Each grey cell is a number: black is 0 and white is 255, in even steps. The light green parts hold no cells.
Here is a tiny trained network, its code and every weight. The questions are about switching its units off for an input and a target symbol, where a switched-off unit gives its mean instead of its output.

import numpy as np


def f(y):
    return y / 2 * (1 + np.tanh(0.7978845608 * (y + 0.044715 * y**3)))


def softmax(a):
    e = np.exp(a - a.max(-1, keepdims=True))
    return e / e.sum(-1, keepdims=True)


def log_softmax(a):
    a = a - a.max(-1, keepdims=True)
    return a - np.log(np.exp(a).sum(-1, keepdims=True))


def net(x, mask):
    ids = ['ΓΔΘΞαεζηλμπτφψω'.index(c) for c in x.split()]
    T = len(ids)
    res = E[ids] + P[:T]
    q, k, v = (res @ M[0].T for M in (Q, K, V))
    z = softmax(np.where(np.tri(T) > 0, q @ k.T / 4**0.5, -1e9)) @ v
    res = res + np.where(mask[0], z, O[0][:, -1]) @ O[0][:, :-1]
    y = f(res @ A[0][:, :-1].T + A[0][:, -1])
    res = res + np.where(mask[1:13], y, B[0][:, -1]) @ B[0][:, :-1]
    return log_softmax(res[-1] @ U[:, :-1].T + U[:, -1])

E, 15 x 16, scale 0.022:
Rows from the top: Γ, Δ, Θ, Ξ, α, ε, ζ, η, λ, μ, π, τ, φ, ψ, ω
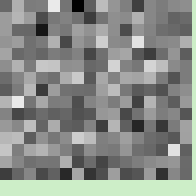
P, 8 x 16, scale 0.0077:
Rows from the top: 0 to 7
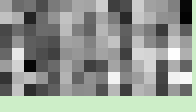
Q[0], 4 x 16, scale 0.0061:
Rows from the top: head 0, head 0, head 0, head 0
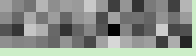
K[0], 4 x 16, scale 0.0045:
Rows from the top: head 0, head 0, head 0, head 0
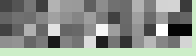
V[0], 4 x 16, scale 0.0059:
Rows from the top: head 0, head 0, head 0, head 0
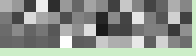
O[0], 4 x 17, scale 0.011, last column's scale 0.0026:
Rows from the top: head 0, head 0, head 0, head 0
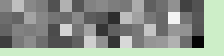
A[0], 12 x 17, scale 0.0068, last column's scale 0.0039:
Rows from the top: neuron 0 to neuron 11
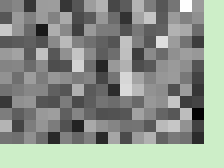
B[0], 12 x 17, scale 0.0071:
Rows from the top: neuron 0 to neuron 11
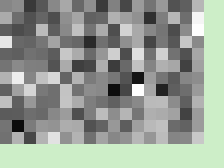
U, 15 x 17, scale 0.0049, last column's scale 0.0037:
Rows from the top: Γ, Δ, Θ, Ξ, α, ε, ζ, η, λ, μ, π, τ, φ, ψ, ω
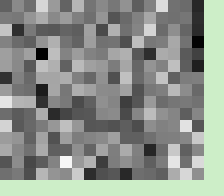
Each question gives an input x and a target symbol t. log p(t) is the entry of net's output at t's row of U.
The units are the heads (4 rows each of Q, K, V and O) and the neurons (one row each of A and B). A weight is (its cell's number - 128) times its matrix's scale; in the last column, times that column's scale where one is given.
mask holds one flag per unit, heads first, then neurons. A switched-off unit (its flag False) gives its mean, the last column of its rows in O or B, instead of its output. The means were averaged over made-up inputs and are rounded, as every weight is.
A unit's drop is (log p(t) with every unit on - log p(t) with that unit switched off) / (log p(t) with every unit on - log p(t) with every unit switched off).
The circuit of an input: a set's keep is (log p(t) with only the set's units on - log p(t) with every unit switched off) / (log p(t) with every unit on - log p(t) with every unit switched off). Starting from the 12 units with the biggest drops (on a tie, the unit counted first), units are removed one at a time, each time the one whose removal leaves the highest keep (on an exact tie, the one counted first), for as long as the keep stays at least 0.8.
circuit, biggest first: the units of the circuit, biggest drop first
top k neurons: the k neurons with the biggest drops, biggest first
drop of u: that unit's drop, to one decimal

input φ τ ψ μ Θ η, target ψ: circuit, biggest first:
[head 0]
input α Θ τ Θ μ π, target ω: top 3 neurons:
[neuron 2; neuron 11; neuron 8]
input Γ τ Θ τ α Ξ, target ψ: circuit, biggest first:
[head 0; neuron 0]
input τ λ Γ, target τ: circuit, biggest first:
[head 0; neuron 1]
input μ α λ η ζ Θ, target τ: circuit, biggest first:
[head 0; neuron 2]
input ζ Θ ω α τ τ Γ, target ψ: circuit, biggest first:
[neuron 1; head 0]
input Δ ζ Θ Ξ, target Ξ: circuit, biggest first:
[head 0; neuron 0; neuron 7]
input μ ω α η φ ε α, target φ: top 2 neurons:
[neuron 5; neuron 0]
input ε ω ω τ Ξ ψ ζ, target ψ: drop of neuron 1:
0.2
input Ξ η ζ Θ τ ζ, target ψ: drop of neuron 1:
0.3
